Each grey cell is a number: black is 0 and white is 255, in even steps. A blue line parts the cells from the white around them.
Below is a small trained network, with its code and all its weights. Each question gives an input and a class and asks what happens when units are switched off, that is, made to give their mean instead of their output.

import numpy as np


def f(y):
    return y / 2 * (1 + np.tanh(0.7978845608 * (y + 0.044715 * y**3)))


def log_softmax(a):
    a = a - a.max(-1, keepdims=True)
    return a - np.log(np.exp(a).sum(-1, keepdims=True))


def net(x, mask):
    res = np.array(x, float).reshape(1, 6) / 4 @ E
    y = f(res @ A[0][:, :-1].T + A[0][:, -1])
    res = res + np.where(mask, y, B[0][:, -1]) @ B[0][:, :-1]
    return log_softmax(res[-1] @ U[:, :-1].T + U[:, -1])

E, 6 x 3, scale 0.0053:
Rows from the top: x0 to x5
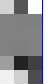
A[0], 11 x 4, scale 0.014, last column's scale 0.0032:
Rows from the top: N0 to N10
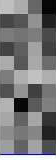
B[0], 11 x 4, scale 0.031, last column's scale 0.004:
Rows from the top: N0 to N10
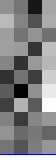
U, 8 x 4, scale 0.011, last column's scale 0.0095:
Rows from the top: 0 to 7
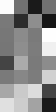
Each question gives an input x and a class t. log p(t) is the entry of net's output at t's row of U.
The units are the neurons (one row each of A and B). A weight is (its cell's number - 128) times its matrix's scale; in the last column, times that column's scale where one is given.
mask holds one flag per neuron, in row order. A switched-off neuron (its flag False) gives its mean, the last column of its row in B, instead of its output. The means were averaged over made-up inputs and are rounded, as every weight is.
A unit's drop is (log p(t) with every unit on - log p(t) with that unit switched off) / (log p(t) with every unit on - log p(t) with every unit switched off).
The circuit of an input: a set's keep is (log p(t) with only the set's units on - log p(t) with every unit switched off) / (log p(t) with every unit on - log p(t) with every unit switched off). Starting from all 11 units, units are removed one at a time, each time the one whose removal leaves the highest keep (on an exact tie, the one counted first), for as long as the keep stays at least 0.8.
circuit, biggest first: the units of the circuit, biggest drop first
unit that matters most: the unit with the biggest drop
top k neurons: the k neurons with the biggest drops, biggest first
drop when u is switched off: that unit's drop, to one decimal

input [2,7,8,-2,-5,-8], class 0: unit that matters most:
N3
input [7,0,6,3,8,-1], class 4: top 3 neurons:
N7, N6, N1
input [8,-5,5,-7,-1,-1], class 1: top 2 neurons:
N4, N8
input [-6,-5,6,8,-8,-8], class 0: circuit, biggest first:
N3, N1
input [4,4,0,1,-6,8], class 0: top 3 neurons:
N0, N7, N6
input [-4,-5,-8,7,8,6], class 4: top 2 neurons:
N7, N1
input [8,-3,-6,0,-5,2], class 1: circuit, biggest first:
N4, N8
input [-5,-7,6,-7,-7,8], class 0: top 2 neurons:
N0, N7
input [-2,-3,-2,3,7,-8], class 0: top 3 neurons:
N1, N3, N5
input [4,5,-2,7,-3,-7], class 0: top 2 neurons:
N3, N1
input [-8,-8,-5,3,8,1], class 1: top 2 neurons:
N6, N3
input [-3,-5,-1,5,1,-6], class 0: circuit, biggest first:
N1, N3
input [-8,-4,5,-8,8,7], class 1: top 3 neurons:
N6, N3, N1
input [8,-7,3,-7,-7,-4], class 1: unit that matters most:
N4
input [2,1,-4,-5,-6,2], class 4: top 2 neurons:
N5, N6
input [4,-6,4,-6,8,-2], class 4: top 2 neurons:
N7, N6
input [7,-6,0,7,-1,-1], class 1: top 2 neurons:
N4, N8
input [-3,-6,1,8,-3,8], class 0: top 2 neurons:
N0, N7
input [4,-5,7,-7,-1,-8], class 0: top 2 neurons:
N3, N1
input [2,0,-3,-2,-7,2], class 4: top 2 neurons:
N5, N6
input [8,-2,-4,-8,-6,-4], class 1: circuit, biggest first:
N4
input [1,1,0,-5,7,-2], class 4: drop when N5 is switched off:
-0.1
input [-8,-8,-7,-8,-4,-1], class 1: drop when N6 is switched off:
0.9
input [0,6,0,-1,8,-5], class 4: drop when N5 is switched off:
-0.1
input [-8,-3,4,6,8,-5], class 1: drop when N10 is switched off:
-0.1
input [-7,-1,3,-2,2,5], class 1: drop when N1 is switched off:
0.1
